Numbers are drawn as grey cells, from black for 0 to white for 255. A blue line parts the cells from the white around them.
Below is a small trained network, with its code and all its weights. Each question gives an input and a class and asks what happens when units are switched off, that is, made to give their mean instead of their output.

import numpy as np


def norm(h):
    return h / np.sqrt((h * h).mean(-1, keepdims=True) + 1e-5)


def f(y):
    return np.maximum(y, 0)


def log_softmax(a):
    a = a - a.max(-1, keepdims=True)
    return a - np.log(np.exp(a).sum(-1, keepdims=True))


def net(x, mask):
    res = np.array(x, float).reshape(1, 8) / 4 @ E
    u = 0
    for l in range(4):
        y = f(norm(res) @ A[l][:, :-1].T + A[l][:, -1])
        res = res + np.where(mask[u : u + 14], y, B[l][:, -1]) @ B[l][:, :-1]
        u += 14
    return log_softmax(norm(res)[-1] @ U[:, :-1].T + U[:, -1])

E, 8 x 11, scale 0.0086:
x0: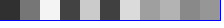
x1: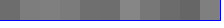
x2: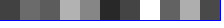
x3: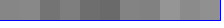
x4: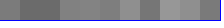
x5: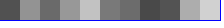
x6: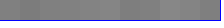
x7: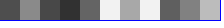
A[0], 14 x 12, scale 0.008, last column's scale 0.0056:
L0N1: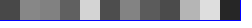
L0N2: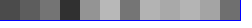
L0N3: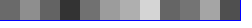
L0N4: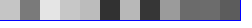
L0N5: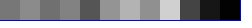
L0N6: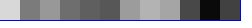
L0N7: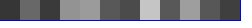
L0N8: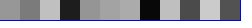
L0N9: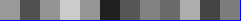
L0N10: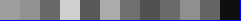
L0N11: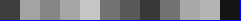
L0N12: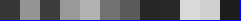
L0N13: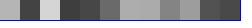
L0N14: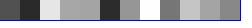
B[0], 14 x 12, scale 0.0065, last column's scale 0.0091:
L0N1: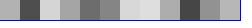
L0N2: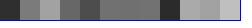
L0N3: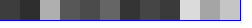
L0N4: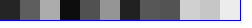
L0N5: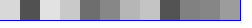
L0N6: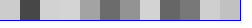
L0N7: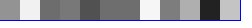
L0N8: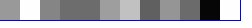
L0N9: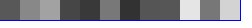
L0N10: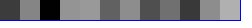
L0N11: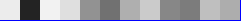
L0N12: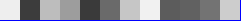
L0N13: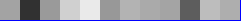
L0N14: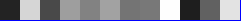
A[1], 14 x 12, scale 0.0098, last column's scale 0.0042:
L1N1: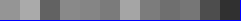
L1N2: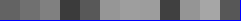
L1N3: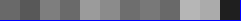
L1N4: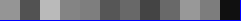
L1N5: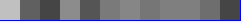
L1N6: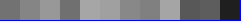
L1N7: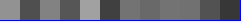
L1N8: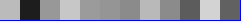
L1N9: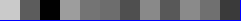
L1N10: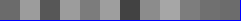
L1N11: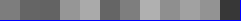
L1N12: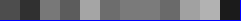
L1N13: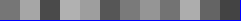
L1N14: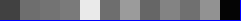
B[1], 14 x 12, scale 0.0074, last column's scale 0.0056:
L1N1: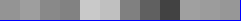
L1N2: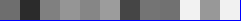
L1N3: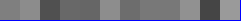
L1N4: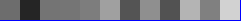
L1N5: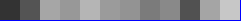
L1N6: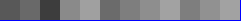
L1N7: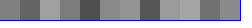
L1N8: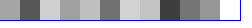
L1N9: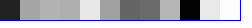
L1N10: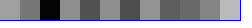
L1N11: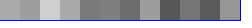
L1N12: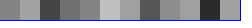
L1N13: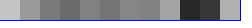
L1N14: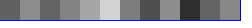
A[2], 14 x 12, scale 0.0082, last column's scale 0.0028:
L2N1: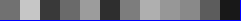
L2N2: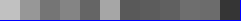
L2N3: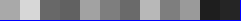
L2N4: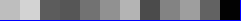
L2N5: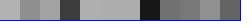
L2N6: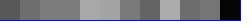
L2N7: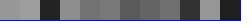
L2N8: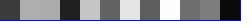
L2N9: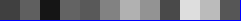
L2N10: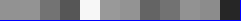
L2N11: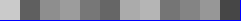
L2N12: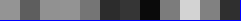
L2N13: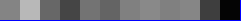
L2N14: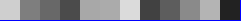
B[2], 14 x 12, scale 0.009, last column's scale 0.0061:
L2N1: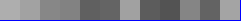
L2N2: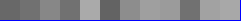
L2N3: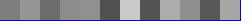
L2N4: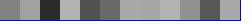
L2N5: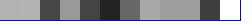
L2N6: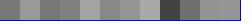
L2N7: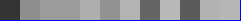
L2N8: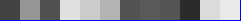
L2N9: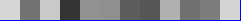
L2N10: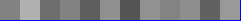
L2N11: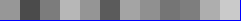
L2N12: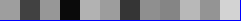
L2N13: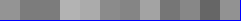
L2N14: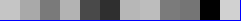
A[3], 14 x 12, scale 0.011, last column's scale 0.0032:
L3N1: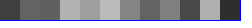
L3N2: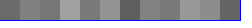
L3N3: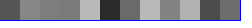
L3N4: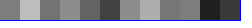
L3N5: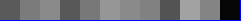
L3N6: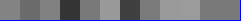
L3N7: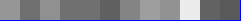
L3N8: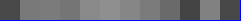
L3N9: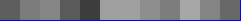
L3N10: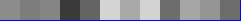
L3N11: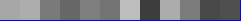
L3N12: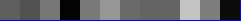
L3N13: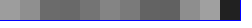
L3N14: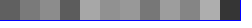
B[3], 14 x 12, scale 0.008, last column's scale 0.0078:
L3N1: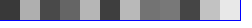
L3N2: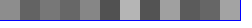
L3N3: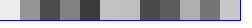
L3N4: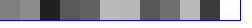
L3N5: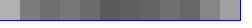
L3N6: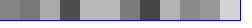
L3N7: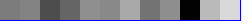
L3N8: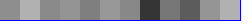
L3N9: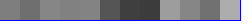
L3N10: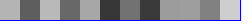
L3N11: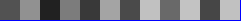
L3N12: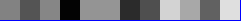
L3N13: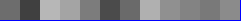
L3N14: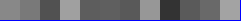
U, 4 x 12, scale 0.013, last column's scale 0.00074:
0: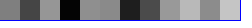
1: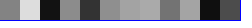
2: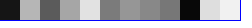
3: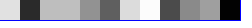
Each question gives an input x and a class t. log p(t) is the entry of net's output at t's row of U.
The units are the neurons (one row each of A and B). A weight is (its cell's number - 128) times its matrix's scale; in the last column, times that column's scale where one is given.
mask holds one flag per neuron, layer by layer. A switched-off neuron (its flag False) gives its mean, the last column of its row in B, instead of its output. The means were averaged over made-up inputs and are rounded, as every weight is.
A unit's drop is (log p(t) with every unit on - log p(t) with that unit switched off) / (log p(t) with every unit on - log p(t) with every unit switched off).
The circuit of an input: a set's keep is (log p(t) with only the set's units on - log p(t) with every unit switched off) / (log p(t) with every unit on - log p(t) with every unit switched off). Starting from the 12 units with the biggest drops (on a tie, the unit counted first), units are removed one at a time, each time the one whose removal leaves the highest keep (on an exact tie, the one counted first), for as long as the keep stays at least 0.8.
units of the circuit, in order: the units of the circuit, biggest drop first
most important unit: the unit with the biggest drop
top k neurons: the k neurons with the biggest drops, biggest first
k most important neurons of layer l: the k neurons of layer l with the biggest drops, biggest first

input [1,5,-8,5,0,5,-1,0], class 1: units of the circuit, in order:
[L0N8]
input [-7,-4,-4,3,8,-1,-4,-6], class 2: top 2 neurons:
[L0N10; L1N9]
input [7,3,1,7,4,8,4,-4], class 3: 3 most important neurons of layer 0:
[L0N11; L0N1; L0N12]
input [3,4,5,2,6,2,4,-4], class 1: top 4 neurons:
[L0N14; L0N7; L0N3; L1N2]
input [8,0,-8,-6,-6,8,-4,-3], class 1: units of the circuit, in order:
[L0N8; L2N5]
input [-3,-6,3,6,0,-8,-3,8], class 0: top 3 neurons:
[L0N3; L0N2; L0N12]
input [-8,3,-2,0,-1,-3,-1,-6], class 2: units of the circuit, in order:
[L1N9; L0N10]
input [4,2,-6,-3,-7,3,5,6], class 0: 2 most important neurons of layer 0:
[L0N3; L0N2]
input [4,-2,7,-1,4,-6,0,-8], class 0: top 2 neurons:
[L0N9; L0N4]
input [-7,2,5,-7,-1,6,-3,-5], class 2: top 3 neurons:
[L1N9; L0N10; L0N4]
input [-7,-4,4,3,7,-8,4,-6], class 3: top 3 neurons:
[L0N6; L0N14; L0N5]
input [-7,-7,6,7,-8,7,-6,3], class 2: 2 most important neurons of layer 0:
[L0N8; L0N6]
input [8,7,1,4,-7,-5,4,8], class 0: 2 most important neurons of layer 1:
[L1N2; L1N9]
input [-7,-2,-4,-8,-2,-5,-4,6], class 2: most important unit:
L0N4
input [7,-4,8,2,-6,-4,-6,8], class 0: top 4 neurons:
[L0N3; L0N2; L0N8; L2N9]
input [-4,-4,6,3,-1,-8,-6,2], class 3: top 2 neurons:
[L0N6; L0N8]
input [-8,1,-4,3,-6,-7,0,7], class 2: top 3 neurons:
[L0N4; L1N9; L0N9]
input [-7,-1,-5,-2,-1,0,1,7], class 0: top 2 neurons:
[L1N2; L0N3]
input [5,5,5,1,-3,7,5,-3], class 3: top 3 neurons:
[L0N1; L0N11; L0N12]
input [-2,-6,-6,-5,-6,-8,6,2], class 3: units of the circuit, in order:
[L0N6]
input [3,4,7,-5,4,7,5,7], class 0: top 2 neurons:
[L0N3; L0N2]
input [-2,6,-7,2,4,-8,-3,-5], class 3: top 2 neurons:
[L0N6; L0N5]
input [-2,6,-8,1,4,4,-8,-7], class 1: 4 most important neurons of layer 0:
[L0N8; L0N3; L0N9; L0N2]
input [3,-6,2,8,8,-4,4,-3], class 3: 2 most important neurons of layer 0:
[L0N6; L0N13]
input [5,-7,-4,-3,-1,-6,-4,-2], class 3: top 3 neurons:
[L0N6; L0N13; L0N5]
